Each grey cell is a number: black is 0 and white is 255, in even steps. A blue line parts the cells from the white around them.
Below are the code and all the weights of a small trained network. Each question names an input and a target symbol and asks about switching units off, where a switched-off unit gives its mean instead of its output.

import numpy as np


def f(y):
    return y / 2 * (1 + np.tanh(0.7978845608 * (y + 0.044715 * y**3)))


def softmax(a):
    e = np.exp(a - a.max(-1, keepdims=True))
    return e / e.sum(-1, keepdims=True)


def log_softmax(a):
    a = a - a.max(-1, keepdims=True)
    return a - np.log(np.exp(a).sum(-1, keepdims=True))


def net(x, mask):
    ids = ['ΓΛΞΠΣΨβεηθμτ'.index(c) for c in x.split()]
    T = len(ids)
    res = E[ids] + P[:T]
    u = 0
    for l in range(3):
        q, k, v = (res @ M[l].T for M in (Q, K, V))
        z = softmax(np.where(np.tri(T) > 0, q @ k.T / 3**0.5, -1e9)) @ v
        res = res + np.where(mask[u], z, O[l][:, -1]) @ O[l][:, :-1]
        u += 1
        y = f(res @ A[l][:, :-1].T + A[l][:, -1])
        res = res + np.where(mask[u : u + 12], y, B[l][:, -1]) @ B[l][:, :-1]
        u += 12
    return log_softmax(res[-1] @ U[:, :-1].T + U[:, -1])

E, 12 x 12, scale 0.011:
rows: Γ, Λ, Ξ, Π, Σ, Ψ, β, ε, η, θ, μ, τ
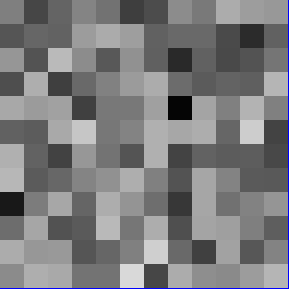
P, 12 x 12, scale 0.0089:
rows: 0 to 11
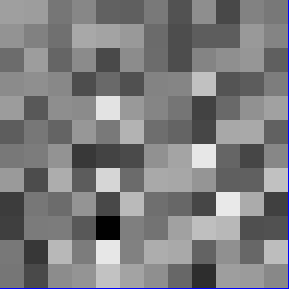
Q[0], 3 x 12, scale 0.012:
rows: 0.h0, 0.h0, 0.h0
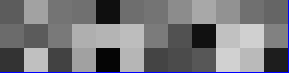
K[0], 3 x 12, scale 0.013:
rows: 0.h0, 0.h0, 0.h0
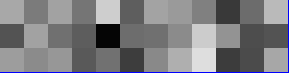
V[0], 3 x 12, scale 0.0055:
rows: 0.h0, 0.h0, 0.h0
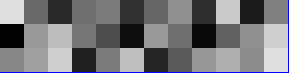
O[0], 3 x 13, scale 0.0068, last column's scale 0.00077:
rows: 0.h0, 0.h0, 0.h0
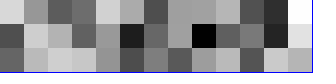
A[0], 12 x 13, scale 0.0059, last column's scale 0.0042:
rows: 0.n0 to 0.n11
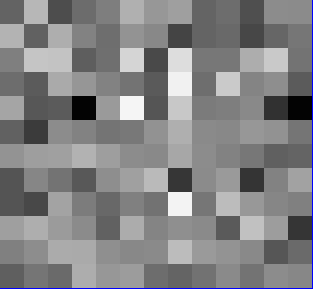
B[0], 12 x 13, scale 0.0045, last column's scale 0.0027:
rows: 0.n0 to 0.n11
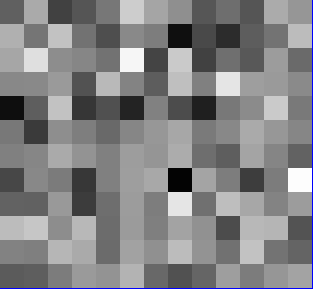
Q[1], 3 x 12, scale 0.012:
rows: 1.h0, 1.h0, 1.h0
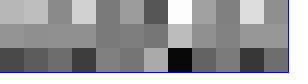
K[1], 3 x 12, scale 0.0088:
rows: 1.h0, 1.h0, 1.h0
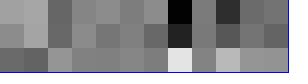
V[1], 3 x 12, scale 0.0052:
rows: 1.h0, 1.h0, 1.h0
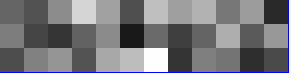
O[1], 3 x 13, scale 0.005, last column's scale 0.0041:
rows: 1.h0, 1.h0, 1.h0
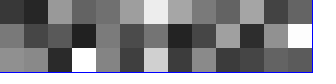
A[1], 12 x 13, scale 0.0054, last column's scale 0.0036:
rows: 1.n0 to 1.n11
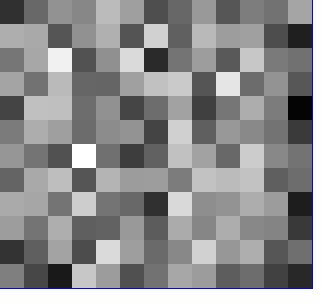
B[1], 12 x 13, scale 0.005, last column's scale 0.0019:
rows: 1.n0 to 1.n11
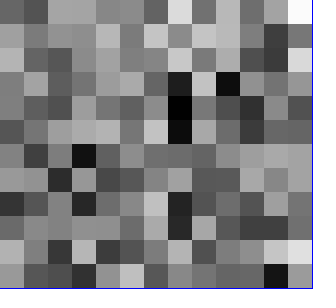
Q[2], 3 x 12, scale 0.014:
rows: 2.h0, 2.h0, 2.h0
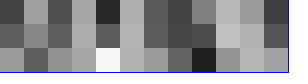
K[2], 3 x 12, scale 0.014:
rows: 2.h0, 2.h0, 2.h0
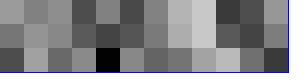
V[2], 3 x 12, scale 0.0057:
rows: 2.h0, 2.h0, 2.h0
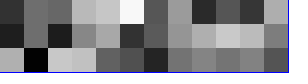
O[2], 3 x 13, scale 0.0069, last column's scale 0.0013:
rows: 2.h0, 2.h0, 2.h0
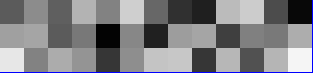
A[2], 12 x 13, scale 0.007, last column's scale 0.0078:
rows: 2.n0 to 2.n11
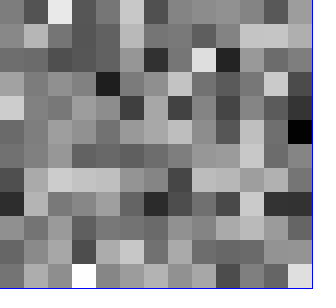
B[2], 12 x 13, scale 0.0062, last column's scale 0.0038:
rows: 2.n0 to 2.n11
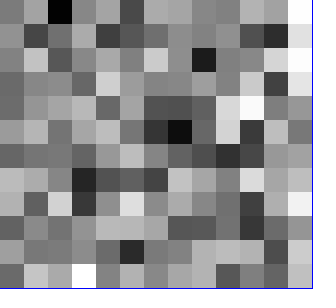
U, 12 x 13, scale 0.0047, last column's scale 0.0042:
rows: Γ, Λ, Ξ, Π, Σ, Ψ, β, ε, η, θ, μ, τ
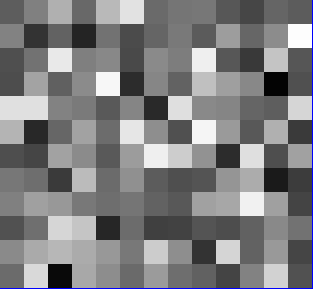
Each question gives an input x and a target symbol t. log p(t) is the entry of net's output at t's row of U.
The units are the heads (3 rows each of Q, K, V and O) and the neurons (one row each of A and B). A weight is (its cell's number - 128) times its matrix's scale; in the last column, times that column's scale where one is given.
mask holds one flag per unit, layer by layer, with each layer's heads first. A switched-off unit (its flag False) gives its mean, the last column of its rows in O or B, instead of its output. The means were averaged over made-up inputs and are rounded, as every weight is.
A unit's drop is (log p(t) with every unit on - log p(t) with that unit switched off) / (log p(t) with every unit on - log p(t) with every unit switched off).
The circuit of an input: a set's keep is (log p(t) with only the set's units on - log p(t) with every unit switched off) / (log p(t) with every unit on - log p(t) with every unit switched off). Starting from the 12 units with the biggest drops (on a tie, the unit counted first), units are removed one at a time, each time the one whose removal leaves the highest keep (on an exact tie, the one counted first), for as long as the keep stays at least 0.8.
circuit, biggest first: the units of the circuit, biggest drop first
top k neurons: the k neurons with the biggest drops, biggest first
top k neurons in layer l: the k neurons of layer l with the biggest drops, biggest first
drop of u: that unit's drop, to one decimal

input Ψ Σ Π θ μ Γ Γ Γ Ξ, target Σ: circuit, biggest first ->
2.h0
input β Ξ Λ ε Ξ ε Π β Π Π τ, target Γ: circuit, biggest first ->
2.h0, 2.n8, 0.n0
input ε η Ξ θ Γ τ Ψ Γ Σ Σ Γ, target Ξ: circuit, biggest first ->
2.h0, 0.h0
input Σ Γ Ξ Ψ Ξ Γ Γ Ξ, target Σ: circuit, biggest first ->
2.h0, 0.h0
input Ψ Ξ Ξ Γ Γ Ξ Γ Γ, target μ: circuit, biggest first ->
2.h0, 0.n1
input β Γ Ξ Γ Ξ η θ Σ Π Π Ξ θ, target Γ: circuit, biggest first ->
2.h0, 2.n8, 0.n0
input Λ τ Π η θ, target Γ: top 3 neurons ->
2.n8, 0.n0, 2.n0
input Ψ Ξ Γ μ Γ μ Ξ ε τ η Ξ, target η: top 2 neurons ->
2.n7, 0.n2
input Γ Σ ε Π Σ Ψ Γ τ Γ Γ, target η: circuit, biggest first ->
0.h0, 2.h0, 2.n7, 0.n2
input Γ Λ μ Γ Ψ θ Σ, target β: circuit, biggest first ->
1.h0, 0.h0, 0.n10
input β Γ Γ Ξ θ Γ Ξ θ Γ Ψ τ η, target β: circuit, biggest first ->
0.h0, 1.h0
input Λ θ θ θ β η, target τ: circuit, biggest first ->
2.n2, 2.h0, 1.h0
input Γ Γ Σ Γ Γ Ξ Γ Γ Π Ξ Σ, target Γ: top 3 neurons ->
2.n8, 0.n0, 2.n6
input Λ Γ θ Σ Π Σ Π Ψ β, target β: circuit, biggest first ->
1.h0
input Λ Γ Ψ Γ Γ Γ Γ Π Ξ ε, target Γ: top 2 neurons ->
2.n8, 0.n0
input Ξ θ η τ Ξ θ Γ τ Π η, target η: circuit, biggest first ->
2.n7, 2.h0, 0.h0
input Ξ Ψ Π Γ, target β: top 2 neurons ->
2.n3, 0.n7
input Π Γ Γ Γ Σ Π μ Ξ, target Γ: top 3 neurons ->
2.n8, 0.n0, 0.n11
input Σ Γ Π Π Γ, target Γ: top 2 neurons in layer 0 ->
0.n0, 0.n7
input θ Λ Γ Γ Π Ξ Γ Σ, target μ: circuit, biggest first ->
2.h0
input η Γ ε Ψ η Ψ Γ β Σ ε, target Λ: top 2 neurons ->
0.n4, 0.n3
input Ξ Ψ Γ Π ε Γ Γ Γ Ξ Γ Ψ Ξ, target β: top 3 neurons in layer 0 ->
0.n10, 0.n5, 0.n6
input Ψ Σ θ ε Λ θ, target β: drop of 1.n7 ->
0.1
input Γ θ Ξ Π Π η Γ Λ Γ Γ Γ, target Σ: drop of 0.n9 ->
0.0
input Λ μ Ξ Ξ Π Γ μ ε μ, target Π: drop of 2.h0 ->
0.5
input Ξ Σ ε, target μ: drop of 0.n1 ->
0.2
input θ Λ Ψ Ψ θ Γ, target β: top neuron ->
2.n3
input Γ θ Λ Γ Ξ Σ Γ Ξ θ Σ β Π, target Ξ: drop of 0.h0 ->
0.3
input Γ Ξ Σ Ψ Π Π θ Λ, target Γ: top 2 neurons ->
2.n8, 0.n0
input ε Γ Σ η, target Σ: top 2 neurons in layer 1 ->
1.n10, 1.n2
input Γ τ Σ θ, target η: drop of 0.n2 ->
0.2
